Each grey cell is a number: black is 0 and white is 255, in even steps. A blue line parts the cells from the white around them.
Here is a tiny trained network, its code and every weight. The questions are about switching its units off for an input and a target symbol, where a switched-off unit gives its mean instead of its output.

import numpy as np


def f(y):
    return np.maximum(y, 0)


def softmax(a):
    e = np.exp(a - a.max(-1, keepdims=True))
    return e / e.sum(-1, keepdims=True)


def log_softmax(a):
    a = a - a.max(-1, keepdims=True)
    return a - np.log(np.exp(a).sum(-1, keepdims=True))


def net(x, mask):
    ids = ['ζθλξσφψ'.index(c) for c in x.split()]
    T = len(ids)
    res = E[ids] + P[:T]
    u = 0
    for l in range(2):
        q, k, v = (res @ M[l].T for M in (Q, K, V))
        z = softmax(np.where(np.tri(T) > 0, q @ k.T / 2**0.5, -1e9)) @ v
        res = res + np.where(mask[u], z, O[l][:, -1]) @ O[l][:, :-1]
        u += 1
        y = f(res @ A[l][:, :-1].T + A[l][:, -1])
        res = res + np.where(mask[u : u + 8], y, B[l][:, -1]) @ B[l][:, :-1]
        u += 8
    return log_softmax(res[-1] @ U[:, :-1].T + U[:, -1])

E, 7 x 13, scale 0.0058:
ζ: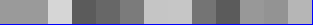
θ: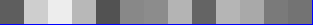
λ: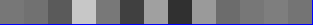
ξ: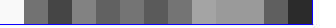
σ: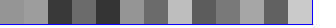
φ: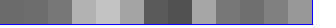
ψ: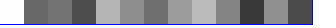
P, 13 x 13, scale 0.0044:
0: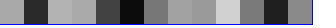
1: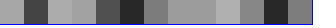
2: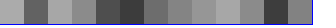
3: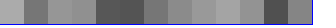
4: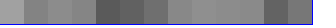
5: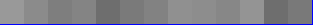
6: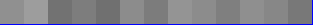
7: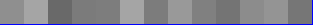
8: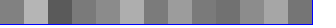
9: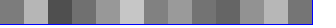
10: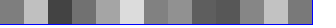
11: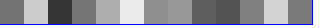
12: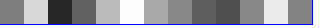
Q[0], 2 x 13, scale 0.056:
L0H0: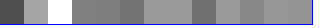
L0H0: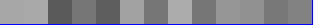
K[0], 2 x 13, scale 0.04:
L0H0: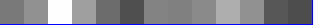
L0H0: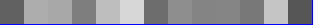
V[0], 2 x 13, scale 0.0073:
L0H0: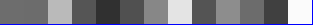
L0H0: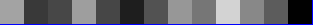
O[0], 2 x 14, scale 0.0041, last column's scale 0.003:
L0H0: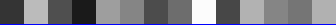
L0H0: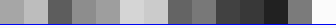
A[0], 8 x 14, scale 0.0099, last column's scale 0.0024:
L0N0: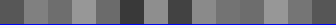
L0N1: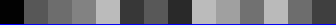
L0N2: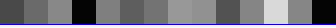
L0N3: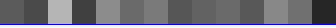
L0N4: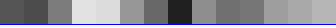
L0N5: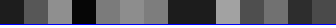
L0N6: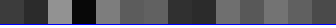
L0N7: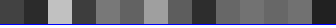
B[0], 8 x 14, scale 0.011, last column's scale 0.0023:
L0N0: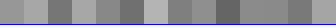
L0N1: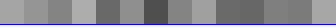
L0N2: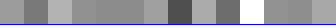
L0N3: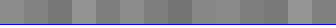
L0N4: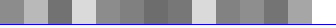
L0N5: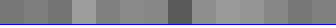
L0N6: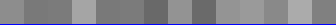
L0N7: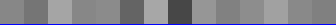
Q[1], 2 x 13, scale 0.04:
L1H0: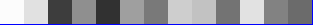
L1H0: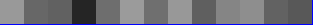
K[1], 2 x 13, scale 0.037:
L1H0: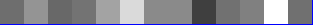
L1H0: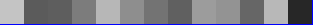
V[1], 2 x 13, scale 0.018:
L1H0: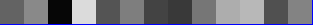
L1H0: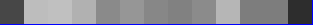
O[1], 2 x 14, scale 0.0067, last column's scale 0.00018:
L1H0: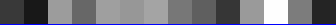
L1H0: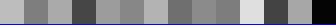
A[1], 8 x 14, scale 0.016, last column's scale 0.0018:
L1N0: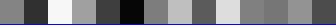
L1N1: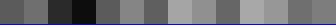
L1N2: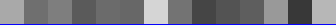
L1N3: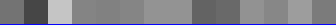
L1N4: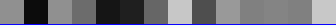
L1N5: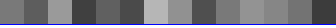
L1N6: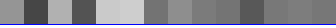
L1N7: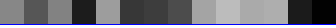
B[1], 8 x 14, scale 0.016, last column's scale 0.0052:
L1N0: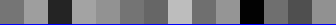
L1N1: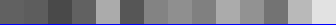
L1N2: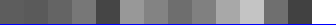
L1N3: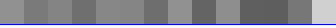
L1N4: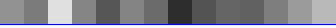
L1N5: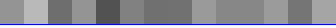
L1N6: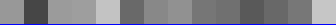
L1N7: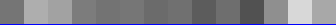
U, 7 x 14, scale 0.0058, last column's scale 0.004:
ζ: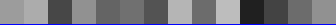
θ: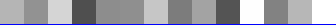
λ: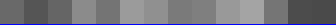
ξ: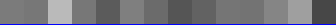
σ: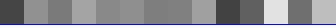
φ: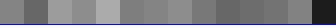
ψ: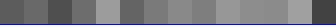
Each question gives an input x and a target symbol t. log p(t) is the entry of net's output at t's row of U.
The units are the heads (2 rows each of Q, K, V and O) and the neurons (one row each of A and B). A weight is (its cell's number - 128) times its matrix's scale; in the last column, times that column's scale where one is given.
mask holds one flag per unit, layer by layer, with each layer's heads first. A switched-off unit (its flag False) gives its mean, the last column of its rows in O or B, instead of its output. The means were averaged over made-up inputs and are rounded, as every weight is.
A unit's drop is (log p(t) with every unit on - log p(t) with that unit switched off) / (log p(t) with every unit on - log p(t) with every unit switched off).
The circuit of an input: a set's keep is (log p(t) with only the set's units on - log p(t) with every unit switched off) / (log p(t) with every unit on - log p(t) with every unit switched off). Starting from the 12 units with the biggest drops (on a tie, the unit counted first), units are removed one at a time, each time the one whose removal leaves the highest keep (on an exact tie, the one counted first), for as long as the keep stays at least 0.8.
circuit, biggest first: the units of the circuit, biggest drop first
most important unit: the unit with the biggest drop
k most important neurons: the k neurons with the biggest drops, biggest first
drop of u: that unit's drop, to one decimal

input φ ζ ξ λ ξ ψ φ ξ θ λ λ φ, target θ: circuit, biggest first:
[L1H0]
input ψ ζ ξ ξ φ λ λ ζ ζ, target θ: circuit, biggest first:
[L0H0 L0N2]
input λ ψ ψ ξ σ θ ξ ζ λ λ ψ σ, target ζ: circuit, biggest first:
[L0N4 L1H0]
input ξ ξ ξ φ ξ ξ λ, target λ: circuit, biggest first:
[L1H0 L1N2 L0H0]
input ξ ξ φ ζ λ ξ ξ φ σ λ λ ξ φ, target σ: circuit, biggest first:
[L0N4 L1H0]
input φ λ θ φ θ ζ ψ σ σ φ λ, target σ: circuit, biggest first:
[L1H0 L0N4 L1N1]
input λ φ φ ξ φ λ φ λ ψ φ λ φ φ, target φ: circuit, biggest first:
[L1H0 L1N6 L1N3 L0N4]
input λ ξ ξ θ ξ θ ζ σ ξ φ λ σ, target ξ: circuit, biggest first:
[L0H0 L1N4 L1H0]
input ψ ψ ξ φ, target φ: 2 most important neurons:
[L1N6 L0N4]
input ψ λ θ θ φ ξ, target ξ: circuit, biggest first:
[L1N4 L0H0 L1H0 L0N4]
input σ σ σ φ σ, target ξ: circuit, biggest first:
[L1N4 L1H0 L0H0]
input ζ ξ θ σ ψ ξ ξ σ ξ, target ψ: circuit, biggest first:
[L1N1 L1H0 L0H0]
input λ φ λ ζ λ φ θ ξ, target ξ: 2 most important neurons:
[L0N4 L1N4]
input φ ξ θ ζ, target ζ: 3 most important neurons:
[L0N4 L1N4 L1N2]
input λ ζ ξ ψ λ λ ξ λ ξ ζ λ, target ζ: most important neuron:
[L0N4]
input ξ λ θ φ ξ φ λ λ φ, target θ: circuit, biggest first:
[L1H0 L0N4]
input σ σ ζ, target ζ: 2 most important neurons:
[L0N4 L1N0]
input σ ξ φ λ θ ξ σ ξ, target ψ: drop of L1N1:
1.0
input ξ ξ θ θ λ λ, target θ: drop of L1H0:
0.7
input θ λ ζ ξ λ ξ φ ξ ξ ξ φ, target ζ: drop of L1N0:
0.0
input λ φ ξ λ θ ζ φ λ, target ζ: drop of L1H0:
1.2
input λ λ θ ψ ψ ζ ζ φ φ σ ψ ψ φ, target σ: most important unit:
L0N4
